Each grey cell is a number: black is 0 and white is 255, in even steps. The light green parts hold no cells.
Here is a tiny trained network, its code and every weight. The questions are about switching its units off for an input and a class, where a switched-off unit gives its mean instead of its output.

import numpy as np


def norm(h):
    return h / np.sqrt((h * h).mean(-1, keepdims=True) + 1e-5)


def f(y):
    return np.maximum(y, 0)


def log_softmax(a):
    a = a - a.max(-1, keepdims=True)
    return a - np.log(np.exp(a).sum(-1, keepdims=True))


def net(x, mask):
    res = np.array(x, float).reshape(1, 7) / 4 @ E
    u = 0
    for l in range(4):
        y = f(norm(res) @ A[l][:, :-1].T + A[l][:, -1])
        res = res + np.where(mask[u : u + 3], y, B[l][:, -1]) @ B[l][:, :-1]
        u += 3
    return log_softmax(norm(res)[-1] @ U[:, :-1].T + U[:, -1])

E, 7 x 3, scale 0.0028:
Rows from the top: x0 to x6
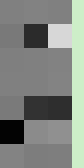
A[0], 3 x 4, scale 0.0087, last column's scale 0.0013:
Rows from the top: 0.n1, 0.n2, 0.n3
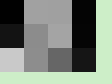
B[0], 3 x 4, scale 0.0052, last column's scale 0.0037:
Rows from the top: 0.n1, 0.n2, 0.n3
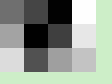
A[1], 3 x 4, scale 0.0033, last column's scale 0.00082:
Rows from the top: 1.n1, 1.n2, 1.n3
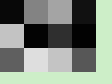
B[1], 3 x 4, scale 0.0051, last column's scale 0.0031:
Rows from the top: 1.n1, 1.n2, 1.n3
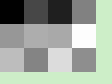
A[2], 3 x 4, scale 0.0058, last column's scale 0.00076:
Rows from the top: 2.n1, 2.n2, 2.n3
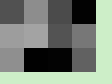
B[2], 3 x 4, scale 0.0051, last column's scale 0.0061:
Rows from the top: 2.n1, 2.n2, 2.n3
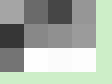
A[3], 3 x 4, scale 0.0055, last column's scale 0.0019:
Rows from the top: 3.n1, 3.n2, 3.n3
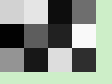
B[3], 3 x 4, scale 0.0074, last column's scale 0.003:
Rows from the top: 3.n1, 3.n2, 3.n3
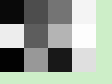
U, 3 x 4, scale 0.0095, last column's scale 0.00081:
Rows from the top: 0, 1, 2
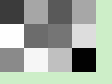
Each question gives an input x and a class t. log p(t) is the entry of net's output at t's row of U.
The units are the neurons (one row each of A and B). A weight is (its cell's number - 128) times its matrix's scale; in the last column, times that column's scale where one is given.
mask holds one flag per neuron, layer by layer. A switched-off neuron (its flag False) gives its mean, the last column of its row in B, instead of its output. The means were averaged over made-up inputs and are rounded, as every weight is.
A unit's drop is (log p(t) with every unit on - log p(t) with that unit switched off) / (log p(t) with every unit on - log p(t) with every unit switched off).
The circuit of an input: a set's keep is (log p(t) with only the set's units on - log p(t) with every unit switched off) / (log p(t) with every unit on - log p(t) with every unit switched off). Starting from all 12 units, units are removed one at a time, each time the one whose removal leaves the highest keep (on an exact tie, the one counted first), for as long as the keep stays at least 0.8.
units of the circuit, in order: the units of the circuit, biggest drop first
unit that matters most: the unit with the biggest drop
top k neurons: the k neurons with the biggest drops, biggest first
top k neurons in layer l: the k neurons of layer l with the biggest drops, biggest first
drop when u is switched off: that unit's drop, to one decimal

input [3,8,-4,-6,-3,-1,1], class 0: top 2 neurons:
[2.n3 3.n3]
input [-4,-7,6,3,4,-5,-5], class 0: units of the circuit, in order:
[3.n1]
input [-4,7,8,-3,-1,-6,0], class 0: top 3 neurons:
[3.n3 2.n3 3.n2]
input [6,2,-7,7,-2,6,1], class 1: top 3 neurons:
[0.n1 3.n2 0.n2]
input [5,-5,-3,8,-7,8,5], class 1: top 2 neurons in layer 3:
[3.n2 3.n3]
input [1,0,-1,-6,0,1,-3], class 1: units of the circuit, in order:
[0.n1 3.n2]
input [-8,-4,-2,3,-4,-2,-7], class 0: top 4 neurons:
[3.n1 2.n3 3.n2 1.n2]
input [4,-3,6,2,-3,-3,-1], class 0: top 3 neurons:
[3.n1 3.n2 2.n3]
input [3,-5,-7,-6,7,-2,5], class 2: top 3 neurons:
[2.n3 0.n1 3.n3]
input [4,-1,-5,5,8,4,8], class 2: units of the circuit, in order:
[2.n3 3.n1]
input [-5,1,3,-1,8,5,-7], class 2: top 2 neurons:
[2.n3 1.n2]
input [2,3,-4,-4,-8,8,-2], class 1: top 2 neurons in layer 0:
[0.n1 0.n3]
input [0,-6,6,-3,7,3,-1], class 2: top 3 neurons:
[2.n3 3.n3 0.n1]
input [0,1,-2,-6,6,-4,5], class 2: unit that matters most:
3.n2
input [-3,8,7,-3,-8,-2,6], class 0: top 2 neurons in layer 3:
[3.n3 3.n2]
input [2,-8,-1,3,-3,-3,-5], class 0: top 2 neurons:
[2.n3 3.n1]
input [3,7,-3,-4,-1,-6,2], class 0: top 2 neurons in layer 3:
[3.n3 3.n2]
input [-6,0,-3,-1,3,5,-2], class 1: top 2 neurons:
[0.n1 3.n2]
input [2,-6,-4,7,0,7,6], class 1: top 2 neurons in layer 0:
[0.n1 0.n2]
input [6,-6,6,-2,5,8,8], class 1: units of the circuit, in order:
[3.n2]
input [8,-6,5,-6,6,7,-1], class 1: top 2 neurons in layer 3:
[3.n2 3.n3]
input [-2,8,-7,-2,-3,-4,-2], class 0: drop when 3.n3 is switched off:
0.9
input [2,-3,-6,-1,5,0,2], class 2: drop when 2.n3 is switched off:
0.2
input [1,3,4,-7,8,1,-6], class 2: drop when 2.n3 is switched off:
0.5
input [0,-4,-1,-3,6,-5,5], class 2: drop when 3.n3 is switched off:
0.5
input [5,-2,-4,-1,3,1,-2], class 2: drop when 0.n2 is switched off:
-0.1
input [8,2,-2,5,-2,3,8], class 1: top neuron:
[0.n1]
